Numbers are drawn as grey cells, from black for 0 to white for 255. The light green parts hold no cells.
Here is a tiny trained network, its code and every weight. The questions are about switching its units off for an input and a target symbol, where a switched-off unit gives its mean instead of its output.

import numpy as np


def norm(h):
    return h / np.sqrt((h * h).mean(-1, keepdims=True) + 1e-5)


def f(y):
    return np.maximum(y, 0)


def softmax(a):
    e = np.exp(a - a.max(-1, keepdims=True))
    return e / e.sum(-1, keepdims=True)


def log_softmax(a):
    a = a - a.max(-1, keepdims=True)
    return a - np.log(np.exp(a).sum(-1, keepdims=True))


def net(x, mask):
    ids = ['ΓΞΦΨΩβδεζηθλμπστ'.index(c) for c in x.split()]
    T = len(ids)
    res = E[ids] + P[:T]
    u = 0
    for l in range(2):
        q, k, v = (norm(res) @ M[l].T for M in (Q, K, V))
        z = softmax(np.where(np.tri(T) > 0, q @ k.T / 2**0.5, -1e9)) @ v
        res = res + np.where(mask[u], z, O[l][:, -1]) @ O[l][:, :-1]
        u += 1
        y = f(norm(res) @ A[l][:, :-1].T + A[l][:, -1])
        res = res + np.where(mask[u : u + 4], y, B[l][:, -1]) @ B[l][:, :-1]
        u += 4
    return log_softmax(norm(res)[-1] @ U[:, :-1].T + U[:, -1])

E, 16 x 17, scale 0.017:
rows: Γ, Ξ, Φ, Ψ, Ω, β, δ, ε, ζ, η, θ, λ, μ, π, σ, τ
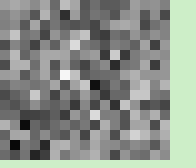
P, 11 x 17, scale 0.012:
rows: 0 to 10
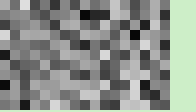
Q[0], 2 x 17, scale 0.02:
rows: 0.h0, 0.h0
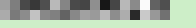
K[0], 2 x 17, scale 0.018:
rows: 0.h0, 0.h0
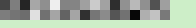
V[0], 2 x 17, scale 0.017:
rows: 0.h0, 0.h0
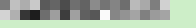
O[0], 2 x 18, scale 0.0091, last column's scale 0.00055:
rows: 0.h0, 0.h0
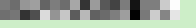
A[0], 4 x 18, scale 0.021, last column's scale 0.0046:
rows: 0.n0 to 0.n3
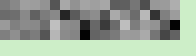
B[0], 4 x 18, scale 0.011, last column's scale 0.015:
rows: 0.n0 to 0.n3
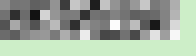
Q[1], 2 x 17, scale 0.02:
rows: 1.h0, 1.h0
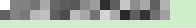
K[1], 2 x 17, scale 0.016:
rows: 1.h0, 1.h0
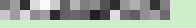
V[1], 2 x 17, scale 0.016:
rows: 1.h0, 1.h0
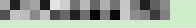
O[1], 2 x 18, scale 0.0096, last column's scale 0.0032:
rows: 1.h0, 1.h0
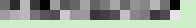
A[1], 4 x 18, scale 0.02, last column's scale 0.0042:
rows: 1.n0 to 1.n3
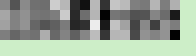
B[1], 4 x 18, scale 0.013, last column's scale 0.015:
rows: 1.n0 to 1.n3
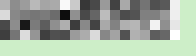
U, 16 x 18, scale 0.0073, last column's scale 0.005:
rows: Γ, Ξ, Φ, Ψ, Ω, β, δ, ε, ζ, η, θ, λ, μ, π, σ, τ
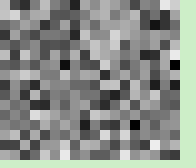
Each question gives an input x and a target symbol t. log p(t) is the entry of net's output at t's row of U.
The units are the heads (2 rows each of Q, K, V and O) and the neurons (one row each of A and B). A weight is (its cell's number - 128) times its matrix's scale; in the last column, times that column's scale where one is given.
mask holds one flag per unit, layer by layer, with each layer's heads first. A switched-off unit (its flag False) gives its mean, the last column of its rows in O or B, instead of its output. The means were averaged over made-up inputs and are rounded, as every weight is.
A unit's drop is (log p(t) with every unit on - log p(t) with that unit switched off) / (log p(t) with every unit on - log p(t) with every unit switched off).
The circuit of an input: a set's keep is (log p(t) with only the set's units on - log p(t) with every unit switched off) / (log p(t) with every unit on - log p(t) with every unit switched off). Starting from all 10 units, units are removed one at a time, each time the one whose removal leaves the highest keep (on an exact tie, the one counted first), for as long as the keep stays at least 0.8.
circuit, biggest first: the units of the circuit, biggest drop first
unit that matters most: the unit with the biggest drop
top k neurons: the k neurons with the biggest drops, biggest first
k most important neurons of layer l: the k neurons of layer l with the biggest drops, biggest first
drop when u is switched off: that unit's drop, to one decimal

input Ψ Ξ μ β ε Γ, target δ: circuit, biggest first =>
(0.n0)
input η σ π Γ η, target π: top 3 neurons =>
(1.n2, 1.n0, 1.n1)
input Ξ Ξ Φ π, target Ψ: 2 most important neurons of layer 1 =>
(1.n2, 1.n0)
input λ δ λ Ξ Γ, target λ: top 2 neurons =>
(1.n0, 1.n3)
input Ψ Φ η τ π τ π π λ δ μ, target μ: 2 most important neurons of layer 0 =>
(0.n0, 0.n3)
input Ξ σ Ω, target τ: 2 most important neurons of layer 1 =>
(1.n3, 1.n1)
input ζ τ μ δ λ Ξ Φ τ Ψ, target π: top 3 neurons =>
(0.n0, 0.n3, 1.n3)
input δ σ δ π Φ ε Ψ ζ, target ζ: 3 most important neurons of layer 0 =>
(0.n2, 0.n1, 0.n3)
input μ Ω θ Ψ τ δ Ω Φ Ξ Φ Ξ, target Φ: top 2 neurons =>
(0.n2, 1.n3)
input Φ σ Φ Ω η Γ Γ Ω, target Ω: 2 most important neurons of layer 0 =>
(0.n3, 0.n0)
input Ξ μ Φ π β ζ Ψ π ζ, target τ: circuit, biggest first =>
(1.n3, 1.h0)
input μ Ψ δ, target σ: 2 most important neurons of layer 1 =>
(1.n1, 1.n0)
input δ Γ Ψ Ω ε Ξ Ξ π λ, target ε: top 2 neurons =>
(1.n2, 1.n1)
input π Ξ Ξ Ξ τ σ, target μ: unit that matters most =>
0.h0
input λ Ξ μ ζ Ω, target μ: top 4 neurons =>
(1.n0, 1.n1, 0.n3, 0.n0)
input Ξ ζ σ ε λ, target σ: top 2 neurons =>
(0.n3, 1.n1)
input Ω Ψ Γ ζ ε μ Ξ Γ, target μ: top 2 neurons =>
(1.n0, 1.n1)
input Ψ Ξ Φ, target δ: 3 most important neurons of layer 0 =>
(0.n0, 0.n3, 0.n2)
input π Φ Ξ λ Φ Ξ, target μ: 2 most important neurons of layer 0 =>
(0.n0, 0.n3)
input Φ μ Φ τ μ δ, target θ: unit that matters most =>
1.h0
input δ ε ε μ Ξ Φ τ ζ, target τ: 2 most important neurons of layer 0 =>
(0.n3, 0.n0)
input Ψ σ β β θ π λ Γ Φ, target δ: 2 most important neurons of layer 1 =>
(1.n0, 1.n2)
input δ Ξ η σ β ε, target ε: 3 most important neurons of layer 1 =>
(1.n2, 1.n1, 1.n0)
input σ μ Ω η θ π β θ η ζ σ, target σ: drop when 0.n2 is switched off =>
0.0
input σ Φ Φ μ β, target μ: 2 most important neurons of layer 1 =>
(1.n0, 1.n1)
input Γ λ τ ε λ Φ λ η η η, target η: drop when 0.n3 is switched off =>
0.2
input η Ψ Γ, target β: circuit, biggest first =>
(0.h0)
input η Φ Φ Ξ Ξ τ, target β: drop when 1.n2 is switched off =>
0.1
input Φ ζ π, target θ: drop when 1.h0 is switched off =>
0.4
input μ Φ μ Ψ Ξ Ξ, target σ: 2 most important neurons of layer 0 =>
(0.n2, 0.n0)
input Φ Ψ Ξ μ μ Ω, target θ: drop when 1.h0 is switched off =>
0.4
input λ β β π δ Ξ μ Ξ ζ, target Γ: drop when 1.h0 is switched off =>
0.4
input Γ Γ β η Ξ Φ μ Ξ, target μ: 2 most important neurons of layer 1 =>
(1.n0, 1.n1)
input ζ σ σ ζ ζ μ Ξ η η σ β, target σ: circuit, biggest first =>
(0.n3)
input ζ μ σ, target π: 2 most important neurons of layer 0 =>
(0.n0, 0.n3)
